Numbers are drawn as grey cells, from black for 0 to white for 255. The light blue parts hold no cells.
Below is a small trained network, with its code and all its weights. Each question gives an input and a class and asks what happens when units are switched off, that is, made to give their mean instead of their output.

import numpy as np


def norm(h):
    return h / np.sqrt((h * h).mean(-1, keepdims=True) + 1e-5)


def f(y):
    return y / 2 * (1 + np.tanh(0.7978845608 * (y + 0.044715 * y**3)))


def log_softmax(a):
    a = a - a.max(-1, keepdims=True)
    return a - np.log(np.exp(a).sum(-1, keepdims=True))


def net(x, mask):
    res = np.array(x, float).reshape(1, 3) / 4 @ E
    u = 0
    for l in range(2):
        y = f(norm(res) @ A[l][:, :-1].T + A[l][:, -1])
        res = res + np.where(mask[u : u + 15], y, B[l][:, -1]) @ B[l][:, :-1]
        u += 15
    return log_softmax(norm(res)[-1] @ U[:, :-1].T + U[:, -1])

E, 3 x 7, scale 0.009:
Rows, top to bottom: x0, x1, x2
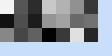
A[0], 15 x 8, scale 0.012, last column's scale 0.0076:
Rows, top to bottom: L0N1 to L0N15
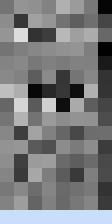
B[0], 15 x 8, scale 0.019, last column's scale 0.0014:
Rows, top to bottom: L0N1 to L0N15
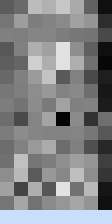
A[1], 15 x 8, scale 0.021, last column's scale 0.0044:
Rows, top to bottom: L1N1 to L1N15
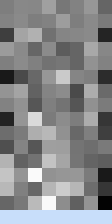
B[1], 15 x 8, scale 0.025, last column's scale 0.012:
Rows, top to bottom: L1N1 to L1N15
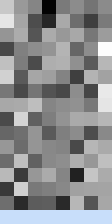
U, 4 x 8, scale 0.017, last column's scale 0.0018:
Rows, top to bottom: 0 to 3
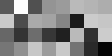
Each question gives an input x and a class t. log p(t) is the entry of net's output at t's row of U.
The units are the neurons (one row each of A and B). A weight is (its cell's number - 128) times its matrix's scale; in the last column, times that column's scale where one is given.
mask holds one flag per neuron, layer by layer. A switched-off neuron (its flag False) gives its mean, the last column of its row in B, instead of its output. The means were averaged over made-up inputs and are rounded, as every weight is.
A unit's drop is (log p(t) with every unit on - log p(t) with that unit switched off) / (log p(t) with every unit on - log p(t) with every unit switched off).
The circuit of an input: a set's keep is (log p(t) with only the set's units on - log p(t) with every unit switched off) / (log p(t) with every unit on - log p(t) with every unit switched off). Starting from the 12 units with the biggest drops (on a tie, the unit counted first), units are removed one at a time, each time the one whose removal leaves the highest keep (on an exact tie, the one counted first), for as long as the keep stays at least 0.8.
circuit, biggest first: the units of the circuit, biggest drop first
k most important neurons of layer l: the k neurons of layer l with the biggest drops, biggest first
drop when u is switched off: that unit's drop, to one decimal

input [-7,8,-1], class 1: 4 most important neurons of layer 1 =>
L1N6; L1N11; L1N12; L1N14
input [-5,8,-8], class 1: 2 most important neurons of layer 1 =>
L1N6; L1N11
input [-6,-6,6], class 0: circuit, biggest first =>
L1N7
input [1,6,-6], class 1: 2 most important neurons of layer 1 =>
L1N6; L1N11
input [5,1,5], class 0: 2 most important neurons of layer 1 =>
L1N7; L1N15
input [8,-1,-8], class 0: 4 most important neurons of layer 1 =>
L1N12; L1N14; L1N4; L1N8
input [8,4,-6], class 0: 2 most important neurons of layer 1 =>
L1N12; L1N14
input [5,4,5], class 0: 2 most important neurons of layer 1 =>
L1N7; L1N15
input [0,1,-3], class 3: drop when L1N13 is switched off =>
0.1
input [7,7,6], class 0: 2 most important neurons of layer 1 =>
L1N7; L1N13
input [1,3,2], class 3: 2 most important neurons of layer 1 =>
L1N13; L1N6
